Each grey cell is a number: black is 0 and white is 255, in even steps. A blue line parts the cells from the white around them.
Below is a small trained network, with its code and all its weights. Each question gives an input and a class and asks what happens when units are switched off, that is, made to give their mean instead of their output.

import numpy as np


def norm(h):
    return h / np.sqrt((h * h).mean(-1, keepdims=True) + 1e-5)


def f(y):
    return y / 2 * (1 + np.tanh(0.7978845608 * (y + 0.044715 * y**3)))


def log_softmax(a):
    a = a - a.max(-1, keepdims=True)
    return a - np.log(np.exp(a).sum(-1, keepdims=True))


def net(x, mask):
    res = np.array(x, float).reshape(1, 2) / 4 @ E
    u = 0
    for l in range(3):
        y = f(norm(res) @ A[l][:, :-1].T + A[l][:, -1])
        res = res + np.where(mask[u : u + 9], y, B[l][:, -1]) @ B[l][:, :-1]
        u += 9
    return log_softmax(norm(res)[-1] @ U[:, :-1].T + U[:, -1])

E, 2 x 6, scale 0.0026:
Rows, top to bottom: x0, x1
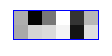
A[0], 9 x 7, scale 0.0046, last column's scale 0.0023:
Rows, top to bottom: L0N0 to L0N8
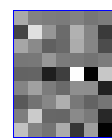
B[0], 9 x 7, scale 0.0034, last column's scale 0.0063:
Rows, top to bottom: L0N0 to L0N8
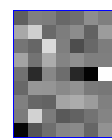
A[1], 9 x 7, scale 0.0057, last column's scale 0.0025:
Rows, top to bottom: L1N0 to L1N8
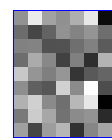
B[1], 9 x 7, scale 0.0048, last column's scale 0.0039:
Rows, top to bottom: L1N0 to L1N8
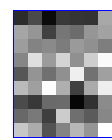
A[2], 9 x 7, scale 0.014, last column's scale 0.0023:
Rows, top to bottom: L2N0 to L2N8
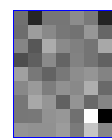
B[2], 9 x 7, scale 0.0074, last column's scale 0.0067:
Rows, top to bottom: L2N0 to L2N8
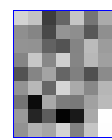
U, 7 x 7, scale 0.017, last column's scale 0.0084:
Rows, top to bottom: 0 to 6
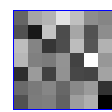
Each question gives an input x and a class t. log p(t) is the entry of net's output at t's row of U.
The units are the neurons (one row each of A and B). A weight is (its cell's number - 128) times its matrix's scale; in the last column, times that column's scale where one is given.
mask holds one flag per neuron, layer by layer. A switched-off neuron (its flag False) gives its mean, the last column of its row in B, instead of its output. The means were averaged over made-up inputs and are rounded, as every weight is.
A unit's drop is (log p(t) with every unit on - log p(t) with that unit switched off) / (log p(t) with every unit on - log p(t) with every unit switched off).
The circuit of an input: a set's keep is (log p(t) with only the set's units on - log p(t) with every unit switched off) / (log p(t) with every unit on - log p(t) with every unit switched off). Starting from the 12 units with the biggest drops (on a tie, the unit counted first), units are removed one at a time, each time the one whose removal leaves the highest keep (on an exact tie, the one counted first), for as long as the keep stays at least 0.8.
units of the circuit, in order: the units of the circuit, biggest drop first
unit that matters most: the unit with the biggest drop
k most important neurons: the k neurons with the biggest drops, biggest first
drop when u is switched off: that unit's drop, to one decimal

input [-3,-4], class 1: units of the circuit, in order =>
L2N8, L2N6
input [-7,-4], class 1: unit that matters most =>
L2N6
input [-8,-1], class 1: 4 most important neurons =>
L0N4, L2N6, L2N8, L1N5
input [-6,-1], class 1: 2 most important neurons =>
L0N4, L2N6
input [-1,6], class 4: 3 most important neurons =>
L1N0, L0N4, L1N3
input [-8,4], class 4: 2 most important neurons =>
L0N4, L1N0
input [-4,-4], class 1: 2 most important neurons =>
L2N8, L2N6
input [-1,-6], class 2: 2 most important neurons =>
L0N4, L2N8
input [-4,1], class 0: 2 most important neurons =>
L1N3, L2N7
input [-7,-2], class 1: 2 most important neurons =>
L0N4, L2N6
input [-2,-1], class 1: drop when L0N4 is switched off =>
0.8
